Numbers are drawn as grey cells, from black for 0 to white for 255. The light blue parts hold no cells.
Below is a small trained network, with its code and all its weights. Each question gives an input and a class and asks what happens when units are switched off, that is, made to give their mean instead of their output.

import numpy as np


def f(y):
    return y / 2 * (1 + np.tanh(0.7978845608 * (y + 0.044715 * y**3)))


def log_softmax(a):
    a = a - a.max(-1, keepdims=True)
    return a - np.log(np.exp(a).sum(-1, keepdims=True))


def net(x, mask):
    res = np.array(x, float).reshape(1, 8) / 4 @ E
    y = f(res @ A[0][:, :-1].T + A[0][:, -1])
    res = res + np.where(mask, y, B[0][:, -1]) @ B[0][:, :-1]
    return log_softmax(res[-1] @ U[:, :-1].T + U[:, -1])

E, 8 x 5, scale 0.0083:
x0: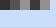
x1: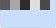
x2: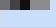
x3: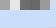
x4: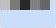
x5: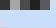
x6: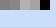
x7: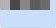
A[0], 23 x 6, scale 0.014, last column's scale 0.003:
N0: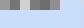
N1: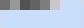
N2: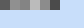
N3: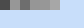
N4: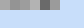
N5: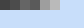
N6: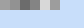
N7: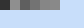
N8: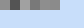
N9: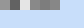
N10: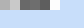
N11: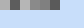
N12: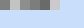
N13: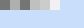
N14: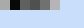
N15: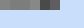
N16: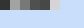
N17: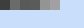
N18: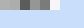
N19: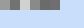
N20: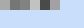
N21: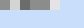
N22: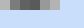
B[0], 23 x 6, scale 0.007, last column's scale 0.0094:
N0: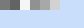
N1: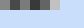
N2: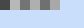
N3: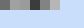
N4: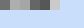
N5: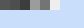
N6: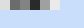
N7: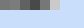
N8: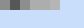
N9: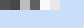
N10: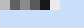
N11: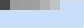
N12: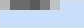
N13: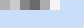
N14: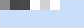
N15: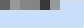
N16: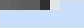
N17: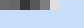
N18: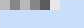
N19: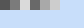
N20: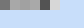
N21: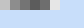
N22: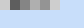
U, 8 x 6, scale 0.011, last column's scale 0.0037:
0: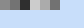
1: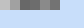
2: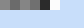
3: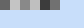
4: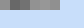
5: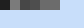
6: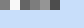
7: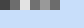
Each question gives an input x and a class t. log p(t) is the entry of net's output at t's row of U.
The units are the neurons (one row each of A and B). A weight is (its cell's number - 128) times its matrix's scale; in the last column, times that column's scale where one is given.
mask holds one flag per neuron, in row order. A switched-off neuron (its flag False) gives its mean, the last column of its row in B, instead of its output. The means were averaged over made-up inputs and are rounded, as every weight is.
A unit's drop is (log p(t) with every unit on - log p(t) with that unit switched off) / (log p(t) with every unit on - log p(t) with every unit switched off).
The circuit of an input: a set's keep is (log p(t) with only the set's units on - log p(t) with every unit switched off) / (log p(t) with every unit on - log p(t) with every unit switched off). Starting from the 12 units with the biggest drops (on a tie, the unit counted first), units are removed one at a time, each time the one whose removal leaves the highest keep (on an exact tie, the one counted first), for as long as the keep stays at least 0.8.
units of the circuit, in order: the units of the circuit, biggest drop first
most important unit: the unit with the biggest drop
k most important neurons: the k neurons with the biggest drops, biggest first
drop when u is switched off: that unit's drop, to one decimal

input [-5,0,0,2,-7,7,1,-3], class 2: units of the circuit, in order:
N9, N16
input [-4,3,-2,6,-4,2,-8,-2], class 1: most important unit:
N6
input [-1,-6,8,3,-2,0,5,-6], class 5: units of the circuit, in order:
N18, N22, N0
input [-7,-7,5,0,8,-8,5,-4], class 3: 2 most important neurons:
N20, N4
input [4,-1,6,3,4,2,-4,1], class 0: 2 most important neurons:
N14, N22
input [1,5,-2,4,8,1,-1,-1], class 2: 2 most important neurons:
N10, N14
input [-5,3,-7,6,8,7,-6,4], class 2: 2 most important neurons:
N10, N1
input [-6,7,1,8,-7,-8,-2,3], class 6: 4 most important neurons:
N13, N2, N4, N20
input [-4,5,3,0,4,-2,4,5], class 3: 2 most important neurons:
N20, N6
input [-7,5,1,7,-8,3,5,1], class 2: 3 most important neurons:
N10, N12, N21
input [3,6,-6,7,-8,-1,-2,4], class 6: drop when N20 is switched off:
-0.1
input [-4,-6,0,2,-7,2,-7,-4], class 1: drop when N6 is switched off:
0.3
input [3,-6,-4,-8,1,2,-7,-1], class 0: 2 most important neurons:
N14, N5
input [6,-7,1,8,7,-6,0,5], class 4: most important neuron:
N6
